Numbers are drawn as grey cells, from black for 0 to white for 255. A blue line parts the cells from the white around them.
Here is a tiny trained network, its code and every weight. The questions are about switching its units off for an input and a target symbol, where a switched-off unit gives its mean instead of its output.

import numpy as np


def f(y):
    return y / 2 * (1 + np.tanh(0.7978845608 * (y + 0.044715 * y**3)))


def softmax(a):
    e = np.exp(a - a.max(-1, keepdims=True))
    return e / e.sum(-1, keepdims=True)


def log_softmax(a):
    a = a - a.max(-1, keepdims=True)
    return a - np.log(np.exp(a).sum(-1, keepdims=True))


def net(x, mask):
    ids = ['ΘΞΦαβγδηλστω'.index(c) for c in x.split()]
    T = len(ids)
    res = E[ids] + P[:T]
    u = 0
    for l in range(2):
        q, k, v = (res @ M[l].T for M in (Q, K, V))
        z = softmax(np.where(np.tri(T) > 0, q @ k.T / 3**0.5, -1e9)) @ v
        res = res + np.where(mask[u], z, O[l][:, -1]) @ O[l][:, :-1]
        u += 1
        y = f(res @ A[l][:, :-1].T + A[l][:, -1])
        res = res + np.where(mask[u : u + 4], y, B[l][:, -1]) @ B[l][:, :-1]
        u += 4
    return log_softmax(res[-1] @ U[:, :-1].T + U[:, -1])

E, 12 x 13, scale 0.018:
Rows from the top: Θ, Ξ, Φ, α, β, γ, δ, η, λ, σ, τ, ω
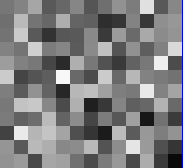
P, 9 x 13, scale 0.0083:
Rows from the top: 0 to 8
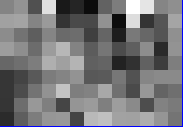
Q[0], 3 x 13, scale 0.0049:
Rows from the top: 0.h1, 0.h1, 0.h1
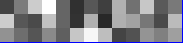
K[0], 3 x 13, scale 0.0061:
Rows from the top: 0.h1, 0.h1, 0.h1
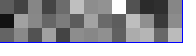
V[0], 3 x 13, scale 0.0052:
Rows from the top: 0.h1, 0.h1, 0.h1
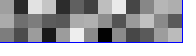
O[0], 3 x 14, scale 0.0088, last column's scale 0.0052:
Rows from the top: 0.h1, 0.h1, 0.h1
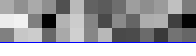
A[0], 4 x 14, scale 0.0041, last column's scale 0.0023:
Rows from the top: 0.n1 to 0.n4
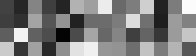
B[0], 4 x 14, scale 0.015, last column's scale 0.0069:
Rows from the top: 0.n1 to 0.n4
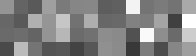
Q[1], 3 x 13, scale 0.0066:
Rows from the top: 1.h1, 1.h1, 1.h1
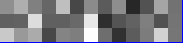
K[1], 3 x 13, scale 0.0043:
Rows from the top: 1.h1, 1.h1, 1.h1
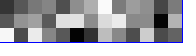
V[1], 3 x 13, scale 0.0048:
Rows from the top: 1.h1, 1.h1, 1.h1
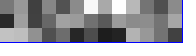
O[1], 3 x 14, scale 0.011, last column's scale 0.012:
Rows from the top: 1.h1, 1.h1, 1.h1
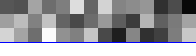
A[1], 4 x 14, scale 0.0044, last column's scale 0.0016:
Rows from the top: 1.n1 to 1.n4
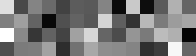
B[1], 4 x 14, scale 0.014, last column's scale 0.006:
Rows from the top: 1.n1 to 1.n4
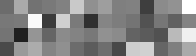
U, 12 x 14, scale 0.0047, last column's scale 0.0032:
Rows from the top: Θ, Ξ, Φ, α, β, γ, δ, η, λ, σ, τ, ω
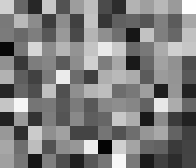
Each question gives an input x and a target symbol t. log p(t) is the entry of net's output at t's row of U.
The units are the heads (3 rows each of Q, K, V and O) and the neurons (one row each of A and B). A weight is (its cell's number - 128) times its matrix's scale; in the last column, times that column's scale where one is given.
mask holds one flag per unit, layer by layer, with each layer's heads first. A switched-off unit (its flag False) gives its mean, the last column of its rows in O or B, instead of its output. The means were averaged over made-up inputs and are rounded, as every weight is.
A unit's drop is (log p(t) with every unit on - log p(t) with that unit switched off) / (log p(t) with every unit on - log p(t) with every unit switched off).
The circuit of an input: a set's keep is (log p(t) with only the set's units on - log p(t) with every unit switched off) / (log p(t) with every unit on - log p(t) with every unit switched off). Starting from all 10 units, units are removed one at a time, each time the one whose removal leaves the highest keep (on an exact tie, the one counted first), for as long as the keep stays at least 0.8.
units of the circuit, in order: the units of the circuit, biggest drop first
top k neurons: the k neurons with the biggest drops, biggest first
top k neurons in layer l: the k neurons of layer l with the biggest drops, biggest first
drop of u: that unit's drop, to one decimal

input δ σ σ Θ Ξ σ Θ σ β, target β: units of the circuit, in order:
[1.n3 0.h1 0.n2 1.n4]
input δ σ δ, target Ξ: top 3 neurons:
[0.n4 1.n2 0.n2]
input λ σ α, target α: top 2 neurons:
[1.n1 0.n3]
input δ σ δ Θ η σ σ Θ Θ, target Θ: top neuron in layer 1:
[1.n2]
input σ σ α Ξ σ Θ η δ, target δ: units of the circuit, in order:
[0.n4 1.n4]
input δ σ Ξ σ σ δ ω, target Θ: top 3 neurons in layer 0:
[0.n4 0.n2 0.n1]
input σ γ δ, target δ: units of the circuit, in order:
[0.n4 0.n2 1.n4]
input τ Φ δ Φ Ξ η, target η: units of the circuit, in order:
[0.n2 0.h1]
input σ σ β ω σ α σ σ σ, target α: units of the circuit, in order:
[1.h1 0.n1]
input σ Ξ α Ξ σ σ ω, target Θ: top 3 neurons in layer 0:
[0.n2 0.n1 0.n4]
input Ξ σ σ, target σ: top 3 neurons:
[1.n1 0.n1 0.n2]
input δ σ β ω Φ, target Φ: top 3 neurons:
[0.n3 0.n1 1.n1]
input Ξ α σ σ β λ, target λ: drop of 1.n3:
0.0
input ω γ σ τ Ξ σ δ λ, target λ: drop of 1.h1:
0.1
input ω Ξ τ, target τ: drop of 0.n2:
0.2
